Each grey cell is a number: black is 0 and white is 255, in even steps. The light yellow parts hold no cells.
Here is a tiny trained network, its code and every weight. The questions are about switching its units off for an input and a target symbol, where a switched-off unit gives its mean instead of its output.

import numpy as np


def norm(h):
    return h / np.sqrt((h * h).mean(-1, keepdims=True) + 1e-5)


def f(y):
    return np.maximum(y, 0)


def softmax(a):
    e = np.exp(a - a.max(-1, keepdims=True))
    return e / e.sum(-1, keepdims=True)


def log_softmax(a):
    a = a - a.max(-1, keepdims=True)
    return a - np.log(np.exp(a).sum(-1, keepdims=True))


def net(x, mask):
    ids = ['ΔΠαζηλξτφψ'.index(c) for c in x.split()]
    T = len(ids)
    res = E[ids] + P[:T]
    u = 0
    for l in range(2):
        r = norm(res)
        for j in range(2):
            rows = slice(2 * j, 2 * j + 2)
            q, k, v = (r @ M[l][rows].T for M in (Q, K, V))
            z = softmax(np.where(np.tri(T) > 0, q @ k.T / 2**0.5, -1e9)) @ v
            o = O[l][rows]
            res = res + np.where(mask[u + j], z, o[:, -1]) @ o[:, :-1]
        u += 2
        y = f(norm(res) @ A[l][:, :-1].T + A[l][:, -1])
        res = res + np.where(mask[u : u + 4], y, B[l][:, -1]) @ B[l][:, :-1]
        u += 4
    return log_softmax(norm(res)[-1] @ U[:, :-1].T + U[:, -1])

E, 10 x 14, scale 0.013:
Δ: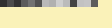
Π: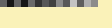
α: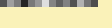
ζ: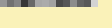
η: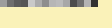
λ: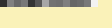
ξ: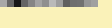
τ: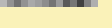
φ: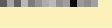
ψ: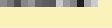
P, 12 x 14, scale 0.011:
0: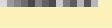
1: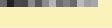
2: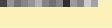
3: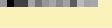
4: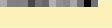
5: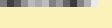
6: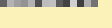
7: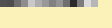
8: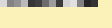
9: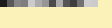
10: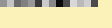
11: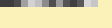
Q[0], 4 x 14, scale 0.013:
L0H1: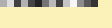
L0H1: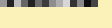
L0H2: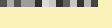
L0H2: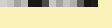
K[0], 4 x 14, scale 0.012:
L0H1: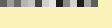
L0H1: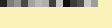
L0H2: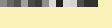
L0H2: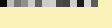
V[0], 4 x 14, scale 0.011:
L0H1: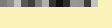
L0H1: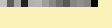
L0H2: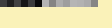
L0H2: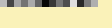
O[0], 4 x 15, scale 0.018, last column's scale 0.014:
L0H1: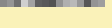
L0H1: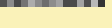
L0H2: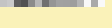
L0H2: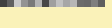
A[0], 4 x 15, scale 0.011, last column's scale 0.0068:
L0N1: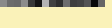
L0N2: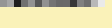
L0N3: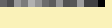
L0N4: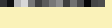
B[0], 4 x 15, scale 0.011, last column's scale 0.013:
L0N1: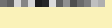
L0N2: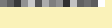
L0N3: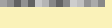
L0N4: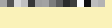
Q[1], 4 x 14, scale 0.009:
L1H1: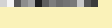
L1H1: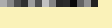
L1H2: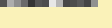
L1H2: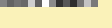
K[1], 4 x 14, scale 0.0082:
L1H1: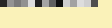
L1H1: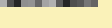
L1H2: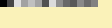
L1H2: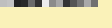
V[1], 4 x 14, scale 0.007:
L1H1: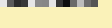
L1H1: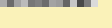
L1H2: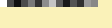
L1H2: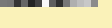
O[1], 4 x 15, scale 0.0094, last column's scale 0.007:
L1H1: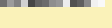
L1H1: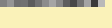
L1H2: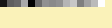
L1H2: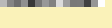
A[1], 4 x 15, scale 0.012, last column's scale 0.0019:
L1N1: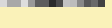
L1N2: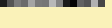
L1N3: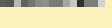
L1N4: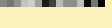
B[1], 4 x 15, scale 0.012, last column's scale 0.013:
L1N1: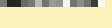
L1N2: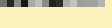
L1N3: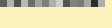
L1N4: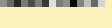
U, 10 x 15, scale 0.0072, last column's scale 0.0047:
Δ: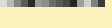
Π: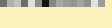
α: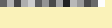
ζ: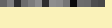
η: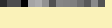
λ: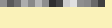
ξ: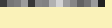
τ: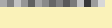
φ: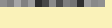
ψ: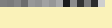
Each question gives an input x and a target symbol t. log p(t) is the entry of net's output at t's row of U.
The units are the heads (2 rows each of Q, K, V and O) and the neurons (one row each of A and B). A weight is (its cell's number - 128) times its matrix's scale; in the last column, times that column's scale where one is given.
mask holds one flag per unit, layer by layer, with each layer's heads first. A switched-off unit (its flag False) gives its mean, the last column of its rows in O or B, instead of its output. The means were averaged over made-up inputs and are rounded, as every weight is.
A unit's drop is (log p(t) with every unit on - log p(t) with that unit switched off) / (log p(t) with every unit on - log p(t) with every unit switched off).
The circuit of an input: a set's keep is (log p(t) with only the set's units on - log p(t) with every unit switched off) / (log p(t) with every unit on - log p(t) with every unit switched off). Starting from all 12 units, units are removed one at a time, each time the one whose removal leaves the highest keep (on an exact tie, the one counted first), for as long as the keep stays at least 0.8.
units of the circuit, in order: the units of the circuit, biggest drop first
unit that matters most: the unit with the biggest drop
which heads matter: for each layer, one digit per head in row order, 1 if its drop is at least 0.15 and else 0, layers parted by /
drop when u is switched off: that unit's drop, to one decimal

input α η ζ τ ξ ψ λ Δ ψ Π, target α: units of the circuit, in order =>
L0H1, L0N2
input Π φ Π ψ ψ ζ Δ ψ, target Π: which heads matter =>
01 / 00
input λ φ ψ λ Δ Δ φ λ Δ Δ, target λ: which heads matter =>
10 / 00
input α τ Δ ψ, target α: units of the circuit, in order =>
L0H1, L0N2
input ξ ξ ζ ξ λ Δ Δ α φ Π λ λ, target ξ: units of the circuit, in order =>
L1H2, L0H2
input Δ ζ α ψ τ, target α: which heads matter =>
11 / 00
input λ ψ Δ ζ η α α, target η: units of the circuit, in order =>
L0H1, L1N2
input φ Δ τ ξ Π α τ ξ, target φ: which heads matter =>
01 / 00
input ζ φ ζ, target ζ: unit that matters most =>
L0H1
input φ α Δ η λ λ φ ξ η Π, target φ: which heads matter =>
01 / 00
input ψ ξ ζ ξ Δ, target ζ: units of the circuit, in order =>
L1N4, L0H2, L1H2
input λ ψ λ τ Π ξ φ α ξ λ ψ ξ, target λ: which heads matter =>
10 / 00
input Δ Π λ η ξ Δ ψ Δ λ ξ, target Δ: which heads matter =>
11 / 00
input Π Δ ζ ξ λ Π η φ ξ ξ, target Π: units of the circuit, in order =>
L0H2
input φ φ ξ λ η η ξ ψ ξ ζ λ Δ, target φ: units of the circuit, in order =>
L0H2, L0N1
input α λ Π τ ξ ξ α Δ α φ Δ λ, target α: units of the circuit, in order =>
L0H1, L0N2
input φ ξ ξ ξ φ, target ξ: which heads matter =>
10 / 01
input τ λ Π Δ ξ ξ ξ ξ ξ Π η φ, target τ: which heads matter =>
01 / 00
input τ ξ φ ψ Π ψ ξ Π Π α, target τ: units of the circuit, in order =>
L0H2, L0N4
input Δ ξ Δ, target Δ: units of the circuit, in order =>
L0H2
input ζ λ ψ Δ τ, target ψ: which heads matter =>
11 / 00
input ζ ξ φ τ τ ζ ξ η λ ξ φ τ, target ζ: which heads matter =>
11 / 00
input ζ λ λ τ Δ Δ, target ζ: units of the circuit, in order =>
L0H1, L1N4, L0H2, L1H2
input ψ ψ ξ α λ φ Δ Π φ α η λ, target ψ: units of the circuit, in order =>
L0H2, L1H1, L1H2
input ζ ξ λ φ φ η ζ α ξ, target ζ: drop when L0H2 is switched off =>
0.2
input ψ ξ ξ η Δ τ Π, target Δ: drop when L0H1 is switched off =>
0.2
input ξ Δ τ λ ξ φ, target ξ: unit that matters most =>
L1H2
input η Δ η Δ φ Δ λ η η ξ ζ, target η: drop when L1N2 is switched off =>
0.3
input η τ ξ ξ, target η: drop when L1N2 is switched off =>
0.4
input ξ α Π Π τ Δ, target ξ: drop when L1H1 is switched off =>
0.1
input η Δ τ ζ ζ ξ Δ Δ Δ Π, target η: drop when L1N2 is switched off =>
0.4
